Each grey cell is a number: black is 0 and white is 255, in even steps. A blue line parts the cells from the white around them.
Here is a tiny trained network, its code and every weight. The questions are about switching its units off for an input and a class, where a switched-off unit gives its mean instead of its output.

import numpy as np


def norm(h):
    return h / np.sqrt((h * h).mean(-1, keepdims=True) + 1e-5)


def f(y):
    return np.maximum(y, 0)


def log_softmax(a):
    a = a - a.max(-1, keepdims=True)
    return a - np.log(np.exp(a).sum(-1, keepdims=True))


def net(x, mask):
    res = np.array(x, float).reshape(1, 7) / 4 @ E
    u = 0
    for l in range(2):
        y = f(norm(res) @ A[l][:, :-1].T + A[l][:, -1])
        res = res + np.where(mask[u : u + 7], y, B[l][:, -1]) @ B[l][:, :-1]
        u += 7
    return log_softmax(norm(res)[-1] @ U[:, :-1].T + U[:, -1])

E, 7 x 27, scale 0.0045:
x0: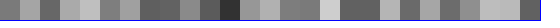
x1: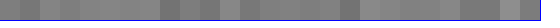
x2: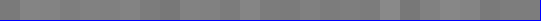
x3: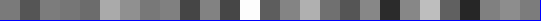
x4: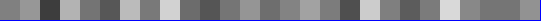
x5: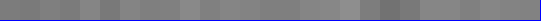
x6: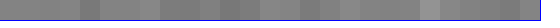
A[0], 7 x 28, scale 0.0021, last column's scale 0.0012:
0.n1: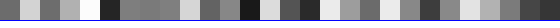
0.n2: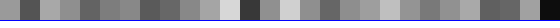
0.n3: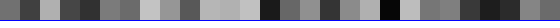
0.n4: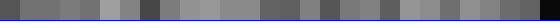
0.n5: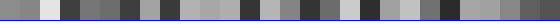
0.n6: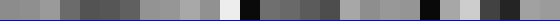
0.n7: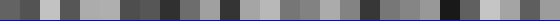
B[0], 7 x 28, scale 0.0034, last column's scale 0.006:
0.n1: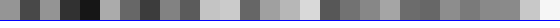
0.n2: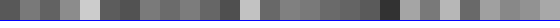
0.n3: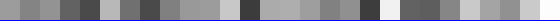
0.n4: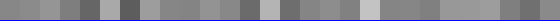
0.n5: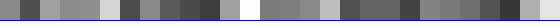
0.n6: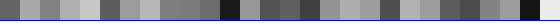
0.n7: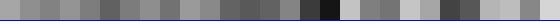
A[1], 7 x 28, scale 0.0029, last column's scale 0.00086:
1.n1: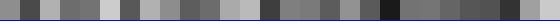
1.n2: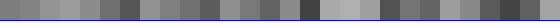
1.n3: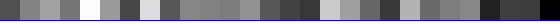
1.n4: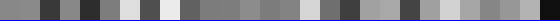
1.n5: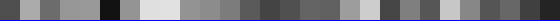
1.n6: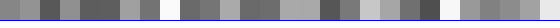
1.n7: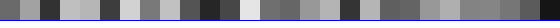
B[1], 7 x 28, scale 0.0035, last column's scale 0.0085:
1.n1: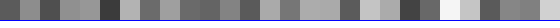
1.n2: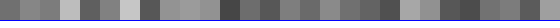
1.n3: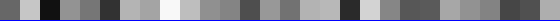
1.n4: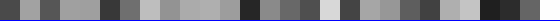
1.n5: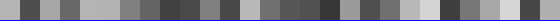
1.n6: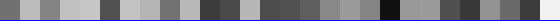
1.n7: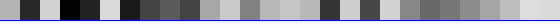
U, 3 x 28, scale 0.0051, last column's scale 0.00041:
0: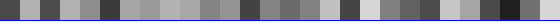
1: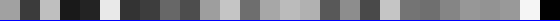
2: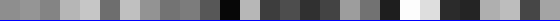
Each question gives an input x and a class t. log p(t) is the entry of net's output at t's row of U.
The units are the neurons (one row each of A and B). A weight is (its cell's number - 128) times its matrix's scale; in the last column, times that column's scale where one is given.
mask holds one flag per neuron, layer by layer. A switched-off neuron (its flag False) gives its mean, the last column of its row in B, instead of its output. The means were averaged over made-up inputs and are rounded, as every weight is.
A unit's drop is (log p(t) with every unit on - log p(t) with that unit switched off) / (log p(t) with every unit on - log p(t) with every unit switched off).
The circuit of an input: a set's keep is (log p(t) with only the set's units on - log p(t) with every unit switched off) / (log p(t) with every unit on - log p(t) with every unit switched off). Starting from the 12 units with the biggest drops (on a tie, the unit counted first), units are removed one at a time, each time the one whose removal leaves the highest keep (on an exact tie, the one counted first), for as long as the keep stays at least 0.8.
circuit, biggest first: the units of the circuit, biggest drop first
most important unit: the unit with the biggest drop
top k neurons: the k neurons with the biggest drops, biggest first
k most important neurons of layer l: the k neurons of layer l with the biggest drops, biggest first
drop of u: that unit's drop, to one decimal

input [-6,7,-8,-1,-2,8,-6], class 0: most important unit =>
0.n6
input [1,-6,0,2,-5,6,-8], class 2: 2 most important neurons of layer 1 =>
1.n7; 1.n4
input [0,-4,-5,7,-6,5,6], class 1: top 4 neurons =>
1.n6; 0.n6; 0.n3; 1.n5
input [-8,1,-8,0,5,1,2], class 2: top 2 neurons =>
0.n6; 0.n1
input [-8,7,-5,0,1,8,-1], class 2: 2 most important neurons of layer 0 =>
0.n6; 0.n5
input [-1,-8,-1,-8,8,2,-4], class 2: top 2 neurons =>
0.n6; 1.n5
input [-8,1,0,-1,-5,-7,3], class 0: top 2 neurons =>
0.n6; 0.n1
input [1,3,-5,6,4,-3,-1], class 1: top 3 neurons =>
1.n7; 0.n1; 1.n3
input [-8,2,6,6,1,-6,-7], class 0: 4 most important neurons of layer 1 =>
1.n7; 1.n1; 1.n5; 1.n6
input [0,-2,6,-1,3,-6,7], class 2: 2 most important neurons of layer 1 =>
1.n6; 1.n5
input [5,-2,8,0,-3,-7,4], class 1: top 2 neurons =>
1.n6; 0.n1
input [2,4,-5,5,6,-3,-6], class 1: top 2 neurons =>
1.n7; 0.n1
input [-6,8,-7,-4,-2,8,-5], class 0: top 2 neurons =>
1.n3; 0.n5
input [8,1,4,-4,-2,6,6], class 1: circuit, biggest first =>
0.n1
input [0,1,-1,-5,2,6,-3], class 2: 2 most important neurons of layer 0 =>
0.n6; 0.n3
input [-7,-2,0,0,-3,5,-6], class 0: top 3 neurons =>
0.n6; 0.n1; 1.n7
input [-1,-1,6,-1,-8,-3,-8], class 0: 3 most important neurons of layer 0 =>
0.n5; 0.n3; 0.n1
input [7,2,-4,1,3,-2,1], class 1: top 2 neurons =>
1.n7; 0.n3
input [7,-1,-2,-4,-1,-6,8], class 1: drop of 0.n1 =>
0.1
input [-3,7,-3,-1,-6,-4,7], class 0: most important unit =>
1.n3
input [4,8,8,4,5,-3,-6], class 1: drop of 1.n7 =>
1.7
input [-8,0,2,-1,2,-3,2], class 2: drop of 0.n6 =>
0.9
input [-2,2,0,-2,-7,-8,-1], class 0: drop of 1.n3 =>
0.2
